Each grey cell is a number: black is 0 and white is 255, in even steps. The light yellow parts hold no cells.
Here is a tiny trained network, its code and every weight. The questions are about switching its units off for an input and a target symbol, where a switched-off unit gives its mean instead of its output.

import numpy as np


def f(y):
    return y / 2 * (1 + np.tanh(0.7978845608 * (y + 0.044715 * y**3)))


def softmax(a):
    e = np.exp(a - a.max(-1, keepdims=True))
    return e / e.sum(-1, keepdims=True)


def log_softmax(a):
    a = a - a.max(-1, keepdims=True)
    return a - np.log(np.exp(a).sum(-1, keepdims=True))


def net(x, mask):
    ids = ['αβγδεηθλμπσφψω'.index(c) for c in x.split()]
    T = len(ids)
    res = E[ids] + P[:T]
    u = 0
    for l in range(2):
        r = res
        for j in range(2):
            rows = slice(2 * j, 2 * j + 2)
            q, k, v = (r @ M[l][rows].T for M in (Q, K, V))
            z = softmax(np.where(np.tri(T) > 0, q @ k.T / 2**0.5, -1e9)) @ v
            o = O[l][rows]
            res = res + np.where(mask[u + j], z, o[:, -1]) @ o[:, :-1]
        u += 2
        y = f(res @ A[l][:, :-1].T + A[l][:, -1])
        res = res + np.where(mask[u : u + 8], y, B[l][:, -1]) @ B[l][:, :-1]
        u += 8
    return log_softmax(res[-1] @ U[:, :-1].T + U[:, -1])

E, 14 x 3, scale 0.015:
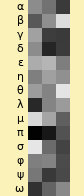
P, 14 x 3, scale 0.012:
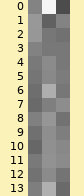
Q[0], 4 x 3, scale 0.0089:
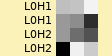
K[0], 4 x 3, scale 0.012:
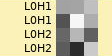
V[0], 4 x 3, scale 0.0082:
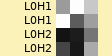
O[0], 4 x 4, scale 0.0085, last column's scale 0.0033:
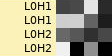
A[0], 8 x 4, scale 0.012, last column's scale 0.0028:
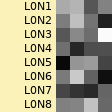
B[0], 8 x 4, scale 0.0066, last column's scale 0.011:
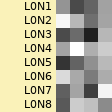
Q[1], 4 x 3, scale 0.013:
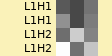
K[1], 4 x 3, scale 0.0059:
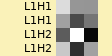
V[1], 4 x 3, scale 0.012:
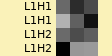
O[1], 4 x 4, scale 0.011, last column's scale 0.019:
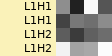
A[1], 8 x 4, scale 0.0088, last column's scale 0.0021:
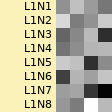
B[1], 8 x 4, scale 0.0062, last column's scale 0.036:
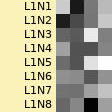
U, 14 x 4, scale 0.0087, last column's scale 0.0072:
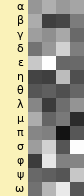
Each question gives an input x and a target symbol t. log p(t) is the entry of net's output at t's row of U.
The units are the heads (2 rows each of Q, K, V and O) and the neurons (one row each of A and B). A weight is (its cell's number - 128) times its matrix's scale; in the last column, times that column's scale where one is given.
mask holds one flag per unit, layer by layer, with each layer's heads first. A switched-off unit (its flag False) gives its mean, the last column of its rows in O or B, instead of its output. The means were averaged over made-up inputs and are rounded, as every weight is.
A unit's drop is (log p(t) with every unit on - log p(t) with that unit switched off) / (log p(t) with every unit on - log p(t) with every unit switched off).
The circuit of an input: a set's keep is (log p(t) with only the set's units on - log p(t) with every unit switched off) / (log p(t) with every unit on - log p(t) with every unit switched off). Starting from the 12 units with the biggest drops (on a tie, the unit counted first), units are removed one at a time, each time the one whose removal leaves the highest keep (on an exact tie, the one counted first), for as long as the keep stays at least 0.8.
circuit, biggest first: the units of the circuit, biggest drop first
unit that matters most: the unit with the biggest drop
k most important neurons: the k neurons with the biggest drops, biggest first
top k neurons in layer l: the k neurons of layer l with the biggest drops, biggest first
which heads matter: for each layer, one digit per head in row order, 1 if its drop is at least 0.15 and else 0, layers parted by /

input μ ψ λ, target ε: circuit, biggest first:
L0H2, L1H2, L1H1
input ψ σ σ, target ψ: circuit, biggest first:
L1H2
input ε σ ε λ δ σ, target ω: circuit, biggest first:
L1N5, L0H2, L1H2
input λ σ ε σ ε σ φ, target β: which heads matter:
10 / 01
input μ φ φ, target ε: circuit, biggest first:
L0H2, L1H1
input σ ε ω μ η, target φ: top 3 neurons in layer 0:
L0N2, L0N6, L0N1
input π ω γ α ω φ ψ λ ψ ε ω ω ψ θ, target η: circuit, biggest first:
L1H1, L0H2
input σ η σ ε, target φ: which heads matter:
00 / 01
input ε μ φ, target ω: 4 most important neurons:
L1N5, L0N5, L1N7, L1N2
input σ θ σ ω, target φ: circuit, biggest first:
L1H2, L0H2, L0N2, L1H1
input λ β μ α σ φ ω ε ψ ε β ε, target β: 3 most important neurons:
L1N8, L1N5, L0N5
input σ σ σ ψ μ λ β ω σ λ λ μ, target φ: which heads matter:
11 / 01
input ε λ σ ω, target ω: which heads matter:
11 / 11
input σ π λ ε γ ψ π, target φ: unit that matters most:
L0N7
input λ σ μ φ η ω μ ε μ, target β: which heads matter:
11 / 10
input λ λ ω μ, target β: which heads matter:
10 / 11
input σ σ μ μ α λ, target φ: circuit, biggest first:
L1H2, L0H2, L1H1, L0N2
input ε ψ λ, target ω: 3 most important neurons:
L1N5, L0N5, L1N7
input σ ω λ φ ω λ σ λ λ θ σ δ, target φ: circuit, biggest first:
L0H2, L1H2, L0N2
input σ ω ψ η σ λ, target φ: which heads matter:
01 / 11
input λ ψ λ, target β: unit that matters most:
L0H1
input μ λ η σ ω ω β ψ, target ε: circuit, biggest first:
L0H2, L1H1
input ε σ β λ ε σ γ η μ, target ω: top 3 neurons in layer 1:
L1N5, L1N2, L1N7
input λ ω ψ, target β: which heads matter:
10 / 11
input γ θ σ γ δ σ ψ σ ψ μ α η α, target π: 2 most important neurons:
L1N5, L0N4
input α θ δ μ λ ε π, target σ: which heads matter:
01 / 00
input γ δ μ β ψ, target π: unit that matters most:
L1H2
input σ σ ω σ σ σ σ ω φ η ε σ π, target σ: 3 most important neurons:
L0N4, L1N2, L0N7
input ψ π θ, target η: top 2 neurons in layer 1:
L1N3, L1N1
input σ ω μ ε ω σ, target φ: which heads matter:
01 / 01
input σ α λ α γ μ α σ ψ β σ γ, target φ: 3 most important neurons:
L0N2, L0N6, L1N1
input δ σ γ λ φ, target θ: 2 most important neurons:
L1N5, L0N4
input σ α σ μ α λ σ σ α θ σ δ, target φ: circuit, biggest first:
L1H2, L0H2, L0N2
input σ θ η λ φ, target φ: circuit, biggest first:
L0H2, L1H2, L0N2
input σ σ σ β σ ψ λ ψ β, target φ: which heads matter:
10 / 01
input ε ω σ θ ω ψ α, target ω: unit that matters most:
L1N5
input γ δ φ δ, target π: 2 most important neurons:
L1N5, L1N2
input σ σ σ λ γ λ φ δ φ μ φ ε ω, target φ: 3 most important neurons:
L1N1, L0N2, L0N6
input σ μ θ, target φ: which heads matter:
00 / 01
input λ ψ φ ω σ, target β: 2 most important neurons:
L1N8, L0N5
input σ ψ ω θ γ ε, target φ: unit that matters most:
L1H2
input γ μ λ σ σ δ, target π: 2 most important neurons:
L1N5, L0N4
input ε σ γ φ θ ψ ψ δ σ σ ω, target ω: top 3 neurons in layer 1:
L1N5, L1N8, L1N7
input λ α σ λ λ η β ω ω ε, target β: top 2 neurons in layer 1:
L1N5, L1N8
